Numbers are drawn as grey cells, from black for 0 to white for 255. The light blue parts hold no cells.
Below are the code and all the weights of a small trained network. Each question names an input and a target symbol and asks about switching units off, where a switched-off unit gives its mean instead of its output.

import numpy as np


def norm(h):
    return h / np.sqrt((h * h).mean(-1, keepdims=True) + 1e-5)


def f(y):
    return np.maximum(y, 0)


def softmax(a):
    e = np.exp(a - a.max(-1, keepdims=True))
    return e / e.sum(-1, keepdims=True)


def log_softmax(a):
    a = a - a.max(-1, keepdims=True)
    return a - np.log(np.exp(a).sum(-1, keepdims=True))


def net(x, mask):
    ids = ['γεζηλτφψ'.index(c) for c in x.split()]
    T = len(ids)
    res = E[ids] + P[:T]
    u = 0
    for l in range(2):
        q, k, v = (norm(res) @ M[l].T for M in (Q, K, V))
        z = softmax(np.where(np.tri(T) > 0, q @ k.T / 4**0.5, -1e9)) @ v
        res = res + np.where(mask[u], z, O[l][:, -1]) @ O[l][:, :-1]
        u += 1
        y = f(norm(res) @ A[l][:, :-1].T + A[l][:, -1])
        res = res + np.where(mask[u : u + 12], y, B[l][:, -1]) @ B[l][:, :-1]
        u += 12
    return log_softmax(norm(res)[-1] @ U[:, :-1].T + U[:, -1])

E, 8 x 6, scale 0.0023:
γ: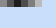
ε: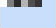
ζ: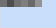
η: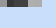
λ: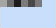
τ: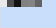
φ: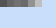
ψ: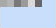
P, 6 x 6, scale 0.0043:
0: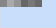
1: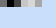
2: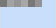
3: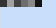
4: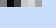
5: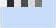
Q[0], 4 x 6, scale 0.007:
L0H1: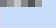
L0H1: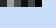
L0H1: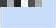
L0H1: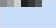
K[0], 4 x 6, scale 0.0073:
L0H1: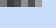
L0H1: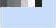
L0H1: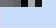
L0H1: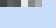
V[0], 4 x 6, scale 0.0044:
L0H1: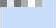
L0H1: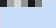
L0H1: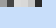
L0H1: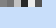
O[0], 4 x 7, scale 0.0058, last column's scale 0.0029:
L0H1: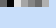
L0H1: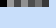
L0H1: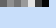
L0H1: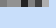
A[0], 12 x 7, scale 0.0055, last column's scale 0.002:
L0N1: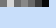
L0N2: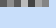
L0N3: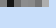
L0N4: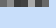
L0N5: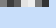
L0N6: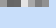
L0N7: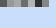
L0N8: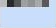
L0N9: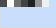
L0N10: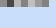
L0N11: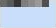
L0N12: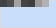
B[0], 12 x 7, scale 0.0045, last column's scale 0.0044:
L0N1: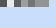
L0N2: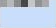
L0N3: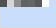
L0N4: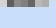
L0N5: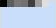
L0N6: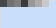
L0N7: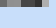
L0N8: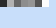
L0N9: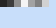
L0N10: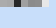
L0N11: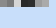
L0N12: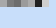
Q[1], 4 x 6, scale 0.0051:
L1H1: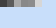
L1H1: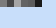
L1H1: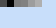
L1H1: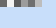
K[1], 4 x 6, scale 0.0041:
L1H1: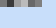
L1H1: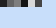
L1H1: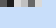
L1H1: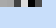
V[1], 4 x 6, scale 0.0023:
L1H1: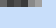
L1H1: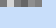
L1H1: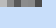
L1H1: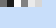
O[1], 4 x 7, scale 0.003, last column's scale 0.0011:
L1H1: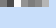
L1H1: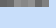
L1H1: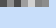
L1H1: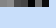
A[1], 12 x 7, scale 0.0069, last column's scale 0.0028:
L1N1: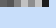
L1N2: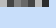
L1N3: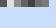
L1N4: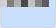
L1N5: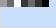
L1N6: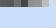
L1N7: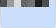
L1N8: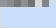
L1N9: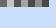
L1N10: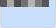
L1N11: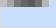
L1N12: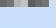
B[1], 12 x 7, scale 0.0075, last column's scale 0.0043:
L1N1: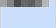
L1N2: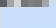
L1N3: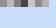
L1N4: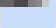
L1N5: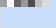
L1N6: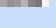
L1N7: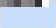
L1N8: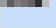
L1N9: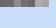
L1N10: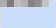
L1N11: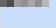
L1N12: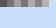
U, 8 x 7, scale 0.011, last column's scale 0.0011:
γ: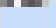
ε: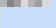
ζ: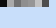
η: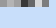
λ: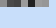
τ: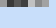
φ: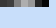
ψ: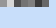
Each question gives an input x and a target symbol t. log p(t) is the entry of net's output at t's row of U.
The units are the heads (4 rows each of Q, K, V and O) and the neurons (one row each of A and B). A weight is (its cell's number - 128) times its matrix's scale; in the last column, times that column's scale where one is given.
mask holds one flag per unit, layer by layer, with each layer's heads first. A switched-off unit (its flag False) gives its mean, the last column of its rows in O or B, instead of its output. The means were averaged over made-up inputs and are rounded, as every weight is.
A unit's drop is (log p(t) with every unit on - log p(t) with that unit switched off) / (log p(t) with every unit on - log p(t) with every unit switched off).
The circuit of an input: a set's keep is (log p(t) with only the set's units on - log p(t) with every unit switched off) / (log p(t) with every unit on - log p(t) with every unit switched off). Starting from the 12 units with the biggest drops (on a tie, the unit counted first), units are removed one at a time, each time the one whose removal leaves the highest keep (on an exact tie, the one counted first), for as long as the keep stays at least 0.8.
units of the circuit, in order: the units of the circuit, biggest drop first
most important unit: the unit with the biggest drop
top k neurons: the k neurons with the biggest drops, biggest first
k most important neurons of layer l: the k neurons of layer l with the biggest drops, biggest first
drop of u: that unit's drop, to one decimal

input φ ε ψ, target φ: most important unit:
L0N9
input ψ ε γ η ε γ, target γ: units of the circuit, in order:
(L0H1 L1N2 L1N8)
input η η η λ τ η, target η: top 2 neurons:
(L1N5 L1N4)
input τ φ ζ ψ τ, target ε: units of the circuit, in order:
(L0H1 L1N10 L0N8 L1N7)
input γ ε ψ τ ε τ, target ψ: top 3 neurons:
(L1N5 L0N9 L0N3)
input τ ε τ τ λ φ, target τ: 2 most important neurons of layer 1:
(L1N4 L1N5)
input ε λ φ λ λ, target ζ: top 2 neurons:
(L0N5 L0N8)
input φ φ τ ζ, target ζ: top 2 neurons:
(L0N1 L0N9)
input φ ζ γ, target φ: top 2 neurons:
(L0N9 L0N12)
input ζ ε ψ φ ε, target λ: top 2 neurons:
(L0N9 L0N3)
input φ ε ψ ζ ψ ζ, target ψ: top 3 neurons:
(L1N5 L0N9 L1N7)
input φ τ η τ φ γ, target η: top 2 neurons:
(L1N5 L1N4)
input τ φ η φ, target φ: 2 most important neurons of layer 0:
(L0N9 L0N3)
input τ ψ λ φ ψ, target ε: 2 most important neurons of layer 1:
(L1N10 L1N7)
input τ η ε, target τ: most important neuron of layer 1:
(L1N4)
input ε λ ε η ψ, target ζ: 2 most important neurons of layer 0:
(L0N5 L0N8)
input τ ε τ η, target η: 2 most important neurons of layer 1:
(L1N5 L1N7)
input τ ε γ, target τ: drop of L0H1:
0.8
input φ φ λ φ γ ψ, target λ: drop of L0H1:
0.6
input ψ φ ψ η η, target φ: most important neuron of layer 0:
(L0N5)
